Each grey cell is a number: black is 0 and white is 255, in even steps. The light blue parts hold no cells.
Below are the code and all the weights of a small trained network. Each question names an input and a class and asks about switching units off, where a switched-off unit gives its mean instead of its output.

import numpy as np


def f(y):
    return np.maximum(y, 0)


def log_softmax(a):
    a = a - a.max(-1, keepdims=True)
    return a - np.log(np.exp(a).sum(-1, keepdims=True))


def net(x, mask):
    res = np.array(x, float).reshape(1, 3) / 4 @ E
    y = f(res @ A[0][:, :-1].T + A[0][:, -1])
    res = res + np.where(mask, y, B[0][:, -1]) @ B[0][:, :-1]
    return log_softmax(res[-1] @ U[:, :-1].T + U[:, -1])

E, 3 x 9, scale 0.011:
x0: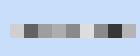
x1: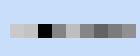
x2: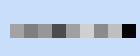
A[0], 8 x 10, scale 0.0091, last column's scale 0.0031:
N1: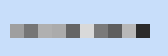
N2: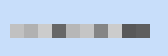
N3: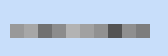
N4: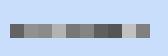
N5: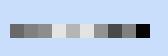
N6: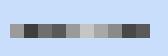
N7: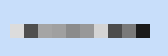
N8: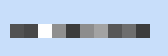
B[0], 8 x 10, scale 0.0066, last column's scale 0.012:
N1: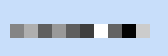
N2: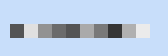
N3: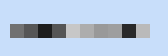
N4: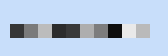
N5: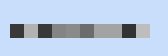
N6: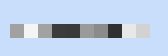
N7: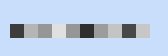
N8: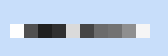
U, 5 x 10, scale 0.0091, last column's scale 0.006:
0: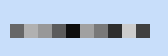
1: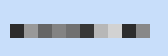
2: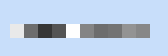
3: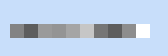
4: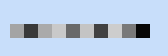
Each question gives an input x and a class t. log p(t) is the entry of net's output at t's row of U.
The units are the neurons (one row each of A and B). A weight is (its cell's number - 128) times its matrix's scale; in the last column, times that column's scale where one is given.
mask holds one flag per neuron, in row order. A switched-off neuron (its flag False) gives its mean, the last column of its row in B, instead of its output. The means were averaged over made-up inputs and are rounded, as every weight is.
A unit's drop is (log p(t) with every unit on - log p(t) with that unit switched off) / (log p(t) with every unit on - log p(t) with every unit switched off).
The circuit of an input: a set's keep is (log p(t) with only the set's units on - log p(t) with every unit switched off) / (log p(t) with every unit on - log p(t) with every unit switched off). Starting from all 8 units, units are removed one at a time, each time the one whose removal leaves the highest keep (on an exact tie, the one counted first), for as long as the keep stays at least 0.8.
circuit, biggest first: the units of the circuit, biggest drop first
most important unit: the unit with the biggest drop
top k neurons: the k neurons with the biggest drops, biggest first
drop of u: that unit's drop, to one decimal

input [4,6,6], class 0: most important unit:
N2
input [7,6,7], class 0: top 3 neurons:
N6; N2; N8
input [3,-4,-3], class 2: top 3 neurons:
N8; N2; N6
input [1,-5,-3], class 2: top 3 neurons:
N8; N2; N6
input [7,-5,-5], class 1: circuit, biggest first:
N1; N7
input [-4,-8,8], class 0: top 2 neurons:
N2; N6
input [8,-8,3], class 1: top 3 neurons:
N7; N1; N5
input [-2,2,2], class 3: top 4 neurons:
N8; N1; N7; N5
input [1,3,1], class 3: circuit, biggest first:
N8; N1
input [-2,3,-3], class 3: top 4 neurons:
N8; N6; N2; N1
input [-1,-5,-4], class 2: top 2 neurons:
N8; N2
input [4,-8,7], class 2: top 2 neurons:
N8; N4
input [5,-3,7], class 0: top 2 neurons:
N6; N2
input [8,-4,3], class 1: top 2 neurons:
N7; N1
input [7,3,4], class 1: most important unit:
N7
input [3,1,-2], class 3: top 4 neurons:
N8; N6; N2; N4
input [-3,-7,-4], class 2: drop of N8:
0.7
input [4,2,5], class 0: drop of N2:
0.4
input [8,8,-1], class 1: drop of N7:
0.2
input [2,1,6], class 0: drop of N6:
0.1
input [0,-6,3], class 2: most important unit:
N8
